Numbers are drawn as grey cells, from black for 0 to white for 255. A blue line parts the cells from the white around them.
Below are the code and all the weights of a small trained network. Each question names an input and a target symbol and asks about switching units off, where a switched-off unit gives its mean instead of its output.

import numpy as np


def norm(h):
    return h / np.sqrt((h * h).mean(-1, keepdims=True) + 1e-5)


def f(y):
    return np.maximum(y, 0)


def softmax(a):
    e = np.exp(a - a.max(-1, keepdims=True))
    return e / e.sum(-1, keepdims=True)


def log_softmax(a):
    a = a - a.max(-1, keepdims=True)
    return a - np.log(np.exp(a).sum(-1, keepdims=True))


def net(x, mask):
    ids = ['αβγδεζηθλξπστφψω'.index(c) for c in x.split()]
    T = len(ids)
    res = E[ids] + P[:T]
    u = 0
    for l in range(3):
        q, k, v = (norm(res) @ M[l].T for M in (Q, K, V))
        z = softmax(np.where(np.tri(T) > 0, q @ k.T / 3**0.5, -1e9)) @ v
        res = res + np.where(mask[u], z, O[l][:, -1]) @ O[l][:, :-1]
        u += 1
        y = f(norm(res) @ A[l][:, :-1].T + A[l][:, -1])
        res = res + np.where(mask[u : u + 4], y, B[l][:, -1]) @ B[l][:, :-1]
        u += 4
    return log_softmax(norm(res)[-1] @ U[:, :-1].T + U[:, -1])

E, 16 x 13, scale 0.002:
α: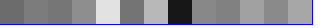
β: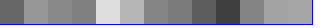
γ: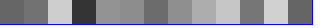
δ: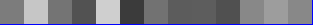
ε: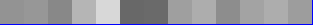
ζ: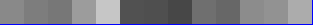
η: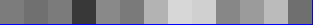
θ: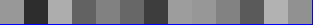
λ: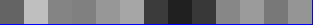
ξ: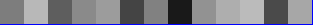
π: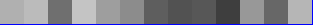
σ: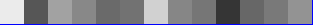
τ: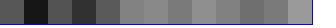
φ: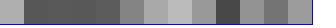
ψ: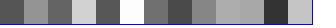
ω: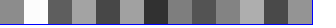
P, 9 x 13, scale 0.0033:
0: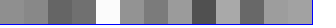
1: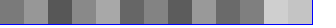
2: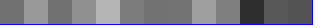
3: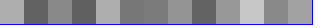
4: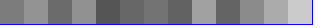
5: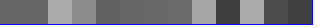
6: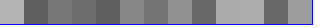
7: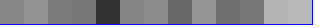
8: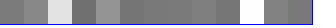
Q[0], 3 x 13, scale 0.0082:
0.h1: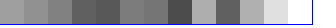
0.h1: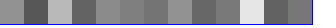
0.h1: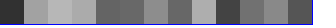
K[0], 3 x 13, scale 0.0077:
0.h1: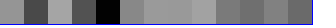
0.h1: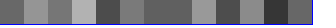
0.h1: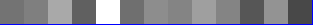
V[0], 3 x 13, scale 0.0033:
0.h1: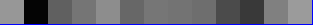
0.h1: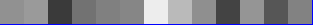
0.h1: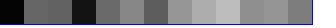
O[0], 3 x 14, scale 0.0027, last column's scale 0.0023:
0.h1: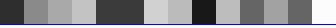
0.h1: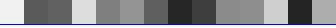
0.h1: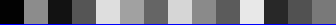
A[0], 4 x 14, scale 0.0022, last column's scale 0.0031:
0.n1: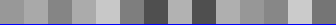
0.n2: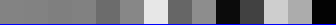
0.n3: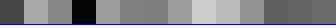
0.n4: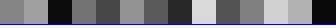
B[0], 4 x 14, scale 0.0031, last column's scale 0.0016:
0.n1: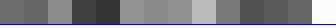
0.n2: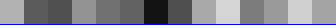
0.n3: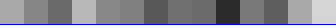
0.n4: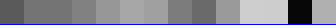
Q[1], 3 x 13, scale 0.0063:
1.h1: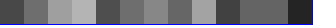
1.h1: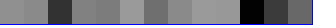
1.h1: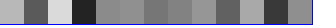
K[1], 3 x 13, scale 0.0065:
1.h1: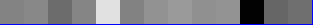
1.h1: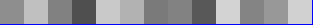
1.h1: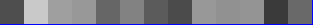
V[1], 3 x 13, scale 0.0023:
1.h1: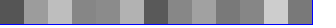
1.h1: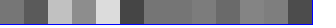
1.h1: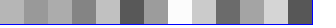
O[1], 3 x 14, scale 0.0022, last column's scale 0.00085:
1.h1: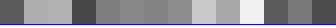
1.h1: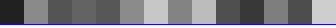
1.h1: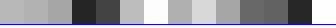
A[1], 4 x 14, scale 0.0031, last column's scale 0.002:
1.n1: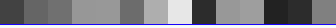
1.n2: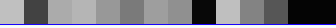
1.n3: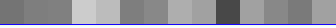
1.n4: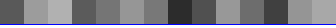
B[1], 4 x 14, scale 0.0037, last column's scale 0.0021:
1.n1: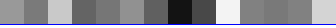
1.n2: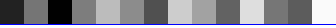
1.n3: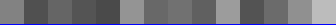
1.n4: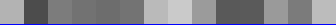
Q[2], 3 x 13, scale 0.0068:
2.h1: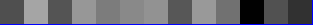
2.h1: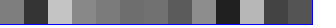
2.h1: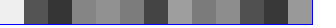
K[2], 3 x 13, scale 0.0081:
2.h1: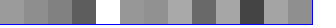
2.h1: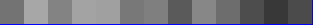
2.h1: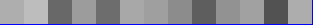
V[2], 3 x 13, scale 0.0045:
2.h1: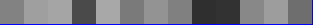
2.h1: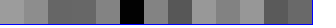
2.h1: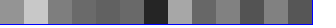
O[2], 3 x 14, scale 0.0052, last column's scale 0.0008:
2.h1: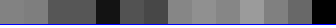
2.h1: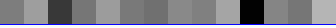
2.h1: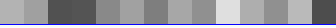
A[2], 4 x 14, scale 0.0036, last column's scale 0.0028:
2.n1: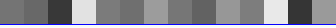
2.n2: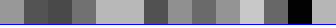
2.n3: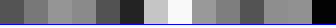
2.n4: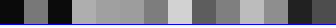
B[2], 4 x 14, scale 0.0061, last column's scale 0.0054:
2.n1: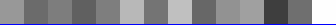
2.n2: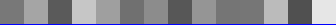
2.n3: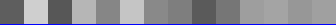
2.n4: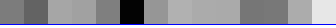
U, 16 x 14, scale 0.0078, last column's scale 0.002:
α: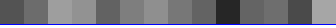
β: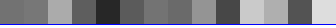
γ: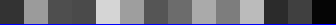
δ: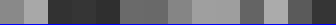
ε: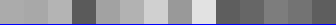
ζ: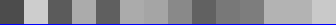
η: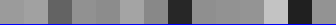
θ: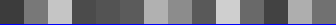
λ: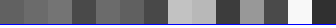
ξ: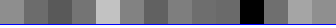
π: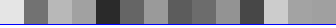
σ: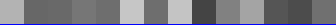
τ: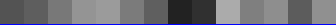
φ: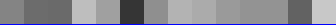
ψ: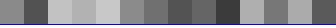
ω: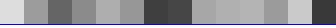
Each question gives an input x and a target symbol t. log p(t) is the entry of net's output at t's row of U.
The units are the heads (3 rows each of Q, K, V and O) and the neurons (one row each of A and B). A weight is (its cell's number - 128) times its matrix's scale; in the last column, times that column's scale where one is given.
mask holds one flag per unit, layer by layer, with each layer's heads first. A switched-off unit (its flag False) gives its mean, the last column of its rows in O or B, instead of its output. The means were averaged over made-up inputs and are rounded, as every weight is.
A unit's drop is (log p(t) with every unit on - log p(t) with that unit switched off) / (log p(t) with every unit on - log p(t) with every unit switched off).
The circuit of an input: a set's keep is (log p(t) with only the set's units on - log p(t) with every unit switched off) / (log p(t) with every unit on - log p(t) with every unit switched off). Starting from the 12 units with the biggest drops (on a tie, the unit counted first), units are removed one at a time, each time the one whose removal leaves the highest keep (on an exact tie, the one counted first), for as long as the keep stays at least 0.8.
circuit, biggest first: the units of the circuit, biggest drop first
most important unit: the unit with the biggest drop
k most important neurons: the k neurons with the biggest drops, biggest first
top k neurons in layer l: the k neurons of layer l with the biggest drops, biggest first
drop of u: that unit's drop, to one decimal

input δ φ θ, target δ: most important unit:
2.h1
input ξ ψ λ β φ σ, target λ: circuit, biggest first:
[0.h1; 2.n2]
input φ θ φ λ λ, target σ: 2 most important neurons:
[2.n1; 2.n4]
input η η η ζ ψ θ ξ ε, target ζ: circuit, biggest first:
[0.h1; 2.n3]
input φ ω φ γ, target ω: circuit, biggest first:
[0.h1; 2.h1]
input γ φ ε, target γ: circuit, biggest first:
[0.h1; 2.n4; 1.n2; 1.n1]
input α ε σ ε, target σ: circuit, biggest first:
[0.h1; 2.n1; 1.n2; 2.n4]
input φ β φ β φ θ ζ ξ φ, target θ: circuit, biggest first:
[1.n1; 0.h1]
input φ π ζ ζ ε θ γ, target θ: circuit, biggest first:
[0.h1; 1.n1]
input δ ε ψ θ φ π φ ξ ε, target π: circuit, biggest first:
[0.h1; 1.n2]
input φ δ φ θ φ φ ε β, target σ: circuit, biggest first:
[2.n1; 0.h1]
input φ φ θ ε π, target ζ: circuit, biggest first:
[0.h1; 2.n4]
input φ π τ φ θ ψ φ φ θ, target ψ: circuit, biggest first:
[2.h1; 1.h1]
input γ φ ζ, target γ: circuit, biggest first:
[0.h1]
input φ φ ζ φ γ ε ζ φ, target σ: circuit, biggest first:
[2.n1; 0.h1]
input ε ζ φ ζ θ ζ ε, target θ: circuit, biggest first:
[1.n1; 0.h1]
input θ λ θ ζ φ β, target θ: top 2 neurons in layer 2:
[2.n2; 2.n1]
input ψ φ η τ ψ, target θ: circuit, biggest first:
[0.h1; 2.n2; 1.n2; 1.n1]
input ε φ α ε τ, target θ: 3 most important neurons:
[1.n1; 2.n2; 1.n2]
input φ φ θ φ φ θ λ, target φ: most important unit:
1.n2
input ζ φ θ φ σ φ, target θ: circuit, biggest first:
[0.h1; 1.n1]
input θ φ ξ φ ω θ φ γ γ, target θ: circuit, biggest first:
[0.h1; 2.n2; 1.n2]
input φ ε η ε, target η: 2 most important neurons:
[2.n4; 2.n1]
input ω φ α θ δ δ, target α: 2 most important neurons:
[2.n4; 2.n2]
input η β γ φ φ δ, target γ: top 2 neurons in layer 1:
[1.n1; 1.n2]
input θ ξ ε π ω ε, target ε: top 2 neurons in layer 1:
[1.n2; 1.n1]
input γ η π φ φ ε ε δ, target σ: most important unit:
2.n1
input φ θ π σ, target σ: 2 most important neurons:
[1.n2; 2.n4]
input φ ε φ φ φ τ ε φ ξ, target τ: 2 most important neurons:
[1.n1; 2.n4]
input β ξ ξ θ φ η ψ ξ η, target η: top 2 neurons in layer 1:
[1.n2; 1.n1]
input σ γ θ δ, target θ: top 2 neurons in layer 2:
[2.n2; 2.n1]
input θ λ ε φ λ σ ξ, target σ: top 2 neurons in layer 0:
[0.n2; 0.n3]
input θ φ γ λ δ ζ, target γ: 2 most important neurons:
[2.n4; 1.n1]
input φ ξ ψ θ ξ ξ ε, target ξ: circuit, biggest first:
[2.h1]
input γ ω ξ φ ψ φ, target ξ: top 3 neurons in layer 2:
[2.n1; 2.n4; 2.n2]
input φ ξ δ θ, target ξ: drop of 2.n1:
0.2
